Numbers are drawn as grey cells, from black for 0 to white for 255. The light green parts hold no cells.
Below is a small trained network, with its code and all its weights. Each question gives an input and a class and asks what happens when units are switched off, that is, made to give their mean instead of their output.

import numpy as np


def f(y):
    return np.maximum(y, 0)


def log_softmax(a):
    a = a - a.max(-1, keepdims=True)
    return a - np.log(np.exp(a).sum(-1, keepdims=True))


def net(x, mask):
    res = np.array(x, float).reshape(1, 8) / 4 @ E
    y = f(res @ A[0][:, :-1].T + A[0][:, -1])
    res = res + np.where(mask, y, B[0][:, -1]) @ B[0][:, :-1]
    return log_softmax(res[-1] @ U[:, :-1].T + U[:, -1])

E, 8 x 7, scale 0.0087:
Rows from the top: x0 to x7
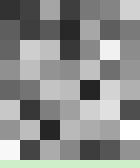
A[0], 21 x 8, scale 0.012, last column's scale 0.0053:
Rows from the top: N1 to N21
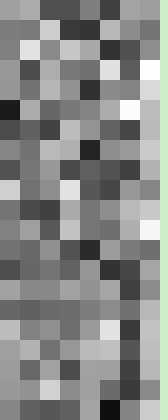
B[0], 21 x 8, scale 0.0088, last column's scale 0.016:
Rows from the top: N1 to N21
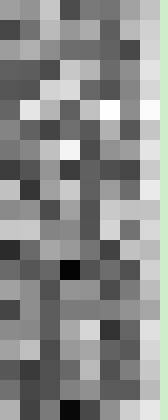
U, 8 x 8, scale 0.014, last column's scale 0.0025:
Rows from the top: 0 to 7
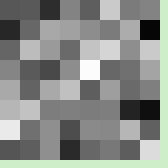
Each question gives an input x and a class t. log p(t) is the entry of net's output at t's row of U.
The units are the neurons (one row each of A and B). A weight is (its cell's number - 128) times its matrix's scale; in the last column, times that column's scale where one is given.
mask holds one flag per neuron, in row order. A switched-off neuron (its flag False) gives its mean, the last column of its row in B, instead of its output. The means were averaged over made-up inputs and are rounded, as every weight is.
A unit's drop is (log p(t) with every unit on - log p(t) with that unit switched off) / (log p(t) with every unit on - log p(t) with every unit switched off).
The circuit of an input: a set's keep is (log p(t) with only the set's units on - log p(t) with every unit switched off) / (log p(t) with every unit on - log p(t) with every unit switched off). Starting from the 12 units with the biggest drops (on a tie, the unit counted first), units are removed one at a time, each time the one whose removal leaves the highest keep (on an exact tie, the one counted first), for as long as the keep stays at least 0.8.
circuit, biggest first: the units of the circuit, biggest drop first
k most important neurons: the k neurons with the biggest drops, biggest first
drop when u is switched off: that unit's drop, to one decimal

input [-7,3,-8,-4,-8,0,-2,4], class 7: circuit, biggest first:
(N14)
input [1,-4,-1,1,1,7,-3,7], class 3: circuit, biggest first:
(N17 N4)
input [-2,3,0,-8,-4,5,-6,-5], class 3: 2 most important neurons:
(N17 N4)
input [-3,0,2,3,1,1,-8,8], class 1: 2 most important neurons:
(N5 N8)
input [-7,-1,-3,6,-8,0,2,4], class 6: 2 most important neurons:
(N21 N1)
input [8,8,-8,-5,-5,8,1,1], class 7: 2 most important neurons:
(N14 N21)
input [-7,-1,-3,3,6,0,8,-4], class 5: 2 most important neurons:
(N3 N18)
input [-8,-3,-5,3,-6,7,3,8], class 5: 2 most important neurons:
(N3 N18)
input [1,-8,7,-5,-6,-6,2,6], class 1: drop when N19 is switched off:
-0.1
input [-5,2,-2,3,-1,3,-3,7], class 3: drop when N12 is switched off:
0.0
